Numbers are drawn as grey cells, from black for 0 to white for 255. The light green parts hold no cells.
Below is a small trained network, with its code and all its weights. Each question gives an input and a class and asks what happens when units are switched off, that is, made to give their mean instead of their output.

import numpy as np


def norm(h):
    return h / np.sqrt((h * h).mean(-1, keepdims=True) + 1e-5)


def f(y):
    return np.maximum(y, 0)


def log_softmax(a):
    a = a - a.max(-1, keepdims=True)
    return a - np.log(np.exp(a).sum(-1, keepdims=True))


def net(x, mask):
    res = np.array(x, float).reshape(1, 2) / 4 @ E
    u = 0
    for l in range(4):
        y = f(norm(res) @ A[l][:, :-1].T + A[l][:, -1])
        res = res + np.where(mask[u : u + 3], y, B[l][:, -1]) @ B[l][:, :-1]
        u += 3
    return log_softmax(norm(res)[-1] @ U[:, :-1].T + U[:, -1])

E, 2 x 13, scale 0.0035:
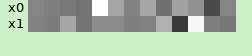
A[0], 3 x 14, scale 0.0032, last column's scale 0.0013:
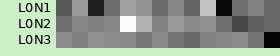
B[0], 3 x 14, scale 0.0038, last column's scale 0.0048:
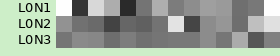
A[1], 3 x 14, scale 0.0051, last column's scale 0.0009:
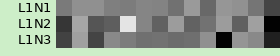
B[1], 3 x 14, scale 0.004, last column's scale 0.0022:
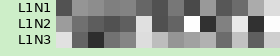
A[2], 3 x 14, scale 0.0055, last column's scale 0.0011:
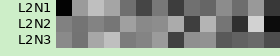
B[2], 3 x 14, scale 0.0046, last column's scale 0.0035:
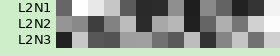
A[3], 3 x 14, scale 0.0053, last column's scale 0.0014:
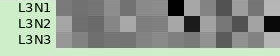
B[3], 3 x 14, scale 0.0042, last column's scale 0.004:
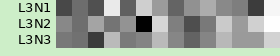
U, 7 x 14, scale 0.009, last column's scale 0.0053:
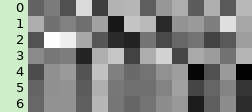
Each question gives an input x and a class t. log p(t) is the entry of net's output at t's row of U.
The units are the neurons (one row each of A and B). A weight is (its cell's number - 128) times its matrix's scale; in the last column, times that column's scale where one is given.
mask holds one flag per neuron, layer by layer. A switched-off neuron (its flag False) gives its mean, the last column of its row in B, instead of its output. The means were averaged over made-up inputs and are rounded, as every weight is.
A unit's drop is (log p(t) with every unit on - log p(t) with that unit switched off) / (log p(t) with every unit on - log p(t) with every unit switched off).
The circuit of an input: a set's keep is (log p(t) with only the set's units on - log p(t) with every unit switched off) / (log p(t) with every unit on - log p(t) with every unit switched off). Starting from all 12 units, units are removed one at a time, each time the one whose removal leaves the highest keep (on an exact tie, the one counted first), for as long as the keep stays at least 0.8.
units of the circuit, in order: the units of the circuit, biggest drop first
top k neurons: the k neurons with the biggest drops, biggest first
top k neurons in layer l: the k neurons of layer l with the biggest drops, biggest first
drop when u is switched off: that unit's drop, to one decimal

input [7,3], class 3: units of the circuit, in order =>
(L1N2)
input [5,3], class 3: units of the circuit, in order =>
(L1N2 L0N1)
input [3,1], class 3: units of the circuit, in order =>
(L0N1 L1N2)
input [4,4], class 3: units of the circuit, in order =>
(L1N2 L0N1)
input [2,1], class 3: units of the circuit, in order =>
(L0N1 L1N2)
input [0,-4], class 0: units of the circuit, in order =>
(L0N2 L2N3)
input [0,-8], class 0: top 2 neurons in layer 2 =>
(L2N3 L2N1)
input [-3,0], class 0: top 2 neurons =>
(L1N3 L0N2)
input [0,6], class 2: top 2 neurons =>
(L0N2 L1N1)
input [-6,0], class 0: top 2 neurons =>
(L1N3 L0N1)
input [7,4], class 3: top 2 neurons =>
(L1N2 L0N1)
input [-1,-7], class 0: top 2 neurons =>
(L0N2 L2N3)
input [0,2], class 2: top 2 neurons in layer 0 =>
(L0N2 L0N1)
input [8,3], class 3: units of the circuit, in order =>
(L1N2)
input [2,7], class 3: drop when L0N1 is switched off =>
0.2
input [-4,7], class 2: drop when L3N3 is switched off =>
0.0
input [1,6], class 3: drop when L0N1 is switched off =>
0.2
